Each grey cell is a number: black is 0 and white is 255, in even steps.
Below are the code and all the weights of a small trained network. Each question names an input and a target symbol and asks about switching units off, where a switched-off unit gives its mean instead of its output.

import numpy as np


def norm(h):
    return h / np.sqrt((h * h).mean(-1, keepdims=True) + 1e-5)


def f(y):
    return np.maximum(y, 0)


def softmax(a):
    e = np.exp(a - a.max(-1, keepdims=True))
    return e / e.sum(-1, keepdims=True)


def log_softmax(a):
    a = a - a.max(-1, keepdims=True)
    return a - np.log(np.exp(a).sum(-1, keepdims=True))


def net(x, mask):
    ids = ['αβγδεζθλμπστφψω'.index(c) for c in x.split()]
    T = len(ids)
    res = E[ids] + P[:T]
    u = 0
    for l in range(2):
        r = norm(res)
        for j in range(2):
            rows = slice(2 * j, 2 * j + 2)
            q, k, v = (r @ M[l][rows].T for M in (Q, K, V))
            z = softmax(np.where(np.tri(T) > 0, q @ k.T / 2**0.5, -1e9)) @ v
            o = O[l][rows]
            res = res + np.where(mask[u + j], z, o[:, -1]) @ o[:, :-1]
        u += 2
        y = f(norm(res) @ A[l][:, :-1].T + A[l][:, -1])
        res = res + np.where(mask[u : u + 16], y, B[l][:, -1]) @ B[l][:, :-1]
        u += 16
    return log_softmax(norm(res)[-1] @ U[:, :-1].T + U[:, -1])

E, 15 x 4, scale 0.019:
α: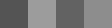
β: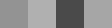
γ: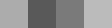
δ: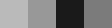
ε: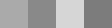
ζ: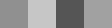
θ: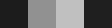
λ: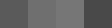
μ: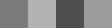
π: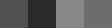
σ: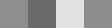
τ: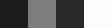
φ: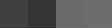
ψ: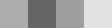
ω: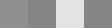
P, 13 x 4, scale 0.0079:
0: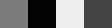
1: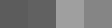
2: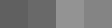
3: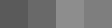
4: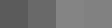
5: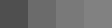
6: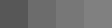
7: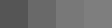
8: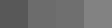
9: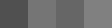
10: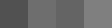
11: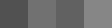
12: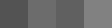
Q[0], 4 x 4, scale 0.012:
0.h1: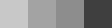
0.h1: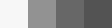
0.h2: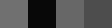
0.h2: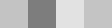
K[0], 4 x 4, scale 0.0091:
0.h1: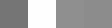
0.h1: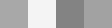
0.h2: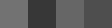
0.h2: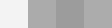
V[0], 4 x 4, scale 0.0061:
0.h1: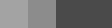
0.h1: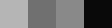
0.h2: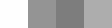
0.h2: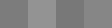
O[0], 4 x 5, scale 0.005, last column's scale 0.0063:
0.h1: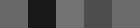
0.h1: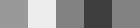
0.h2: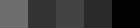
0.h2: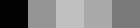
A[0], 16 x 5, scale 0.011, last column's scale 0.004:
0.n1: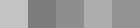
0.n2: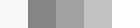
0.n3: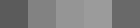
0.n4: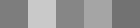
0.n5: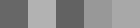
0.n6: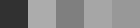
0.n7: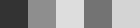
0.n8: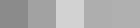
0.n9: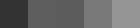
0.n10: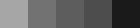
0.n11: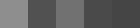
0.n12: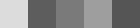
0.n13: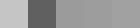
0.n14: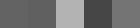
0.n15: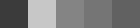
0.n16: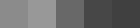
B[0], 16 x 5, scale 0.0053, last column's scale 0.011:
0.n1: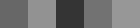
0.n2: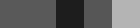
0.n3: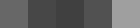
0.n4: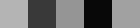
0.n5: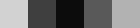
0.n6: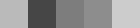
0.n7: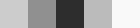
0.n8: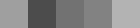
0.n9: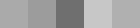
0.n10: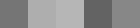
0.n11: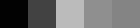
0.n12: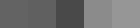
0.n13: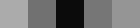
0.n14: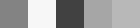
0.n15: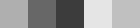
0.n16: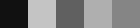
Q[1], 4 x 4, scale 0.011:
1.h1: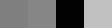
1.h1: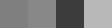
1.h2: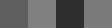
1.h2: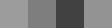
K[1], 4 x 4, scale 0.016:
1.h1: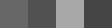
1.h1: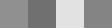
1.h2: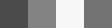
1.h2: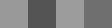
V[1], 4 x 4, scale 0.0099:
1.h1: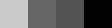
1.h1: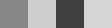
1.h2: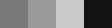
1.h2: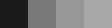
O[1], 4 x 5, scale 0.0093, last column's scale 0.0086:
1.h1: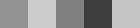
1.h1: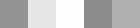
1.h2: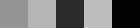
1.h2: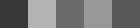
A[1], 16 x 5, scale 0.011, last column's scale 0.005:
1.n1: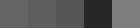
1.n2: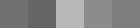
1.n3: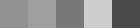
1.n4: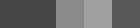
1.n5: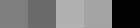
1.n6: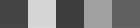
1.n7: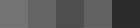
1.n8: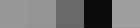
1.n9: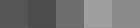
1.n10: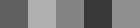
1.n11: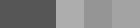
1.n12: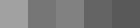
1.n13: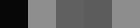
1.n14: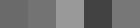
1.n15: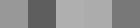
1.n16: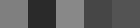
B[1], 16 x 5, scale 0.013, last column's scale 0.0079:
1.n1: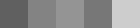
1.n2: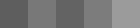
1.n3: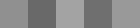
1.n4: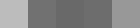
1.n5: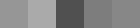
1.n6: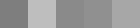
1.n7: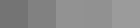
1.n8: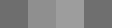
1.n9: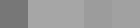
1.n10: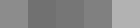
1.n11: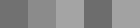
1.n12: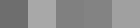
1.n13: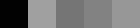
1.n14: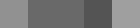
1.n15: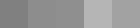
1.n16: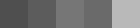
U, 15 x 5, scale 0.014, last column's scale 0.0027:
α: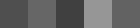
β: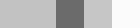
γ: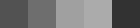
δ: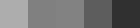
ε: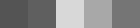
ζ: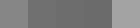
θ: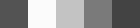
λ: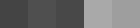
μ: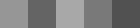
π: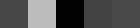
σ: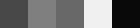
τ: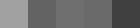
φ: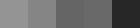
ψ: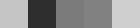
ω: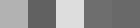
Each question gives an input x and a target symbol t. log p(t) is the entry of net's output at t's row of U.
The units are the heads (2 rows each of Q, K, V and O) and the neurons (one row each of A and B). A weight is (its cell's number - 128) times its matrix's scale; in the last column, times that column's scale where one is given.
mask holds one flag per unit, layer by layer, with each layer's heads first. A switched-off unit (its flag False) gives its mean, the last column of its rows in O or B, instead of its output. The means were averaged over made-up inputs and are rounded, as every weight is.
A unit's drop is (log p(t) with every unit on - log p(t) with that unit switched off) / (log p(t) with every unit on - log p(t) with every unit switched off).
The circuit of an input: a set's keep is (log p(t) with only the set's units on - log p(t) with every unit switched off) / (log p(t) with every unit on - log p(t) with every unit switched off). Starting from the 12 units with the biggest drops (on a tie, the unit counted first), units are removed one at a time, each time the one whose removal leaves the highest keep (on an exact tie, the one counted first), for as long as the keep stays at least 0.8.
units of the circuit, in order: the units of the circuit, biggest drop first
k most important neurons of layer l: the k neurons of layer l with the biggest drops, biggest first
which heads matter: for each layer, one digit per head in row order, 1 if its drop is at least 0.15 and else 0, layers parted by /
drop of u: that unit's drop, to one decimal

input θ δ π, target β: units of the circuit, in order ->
1.h2, 1.n16
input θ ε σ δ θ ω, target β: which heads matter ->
01 / 01
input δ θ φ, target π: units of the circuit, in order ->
1.h2
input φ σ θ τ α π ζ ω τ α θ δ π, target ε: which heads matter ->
00 / 11
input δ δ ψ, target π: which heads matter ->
01 / 10
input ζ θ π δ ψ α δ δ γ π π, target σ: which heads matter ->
01 / 11
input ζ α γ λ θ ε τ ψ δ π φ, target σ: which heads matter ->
01 / 11
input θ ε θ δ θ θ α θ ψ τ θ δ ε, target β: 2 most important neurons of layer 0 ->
0.n5, 0.n2
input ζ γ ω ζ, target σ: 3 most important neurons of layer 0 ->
0.n7, 0.n11, 0.n15
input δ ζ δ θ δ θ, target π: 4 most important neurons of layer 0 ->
0.n7, 0.n15, 0.n11, 0.n14
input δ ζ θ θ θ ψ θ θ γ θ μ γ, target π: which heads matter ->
00 / 10
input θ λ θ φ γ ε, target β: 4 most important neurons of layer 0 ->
0.n2, 0.n5, 0.n13, 0.n14
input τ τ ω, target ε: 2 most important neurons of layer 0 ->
0.n7, 0.n4
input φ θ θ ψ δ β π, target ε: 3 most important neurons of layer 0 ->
0.n14, 0.n9, 0.n7
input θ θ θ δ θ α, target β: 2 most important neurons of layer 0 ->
0.n14, 0.n7
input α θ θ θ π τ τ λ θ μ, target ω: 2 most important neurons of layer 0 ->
0.n7, 0.n4
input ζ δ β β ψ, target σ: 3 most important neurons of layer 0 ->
0.n11, 0.n7, 0.n5
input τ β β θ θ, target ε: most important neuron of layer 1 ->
1.n6
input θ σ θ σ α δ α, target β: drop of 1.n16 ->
0.1
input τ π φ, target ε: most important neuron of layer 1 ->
1.n11
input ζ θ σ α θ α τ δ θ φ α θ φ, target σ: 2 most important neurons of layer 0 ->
0.n11, 0.n7
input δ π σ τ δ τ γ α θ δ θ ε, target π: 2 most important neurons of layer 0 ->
0.n7, 0.n14
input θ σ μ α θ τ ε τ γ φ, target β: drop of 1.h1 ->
-0.1
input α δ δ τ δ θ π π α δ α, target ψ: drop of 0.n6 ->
0.2
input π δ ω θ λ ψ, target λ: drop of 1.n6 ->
0.0
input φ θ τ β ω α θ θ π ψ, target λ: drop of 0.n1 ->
0.2
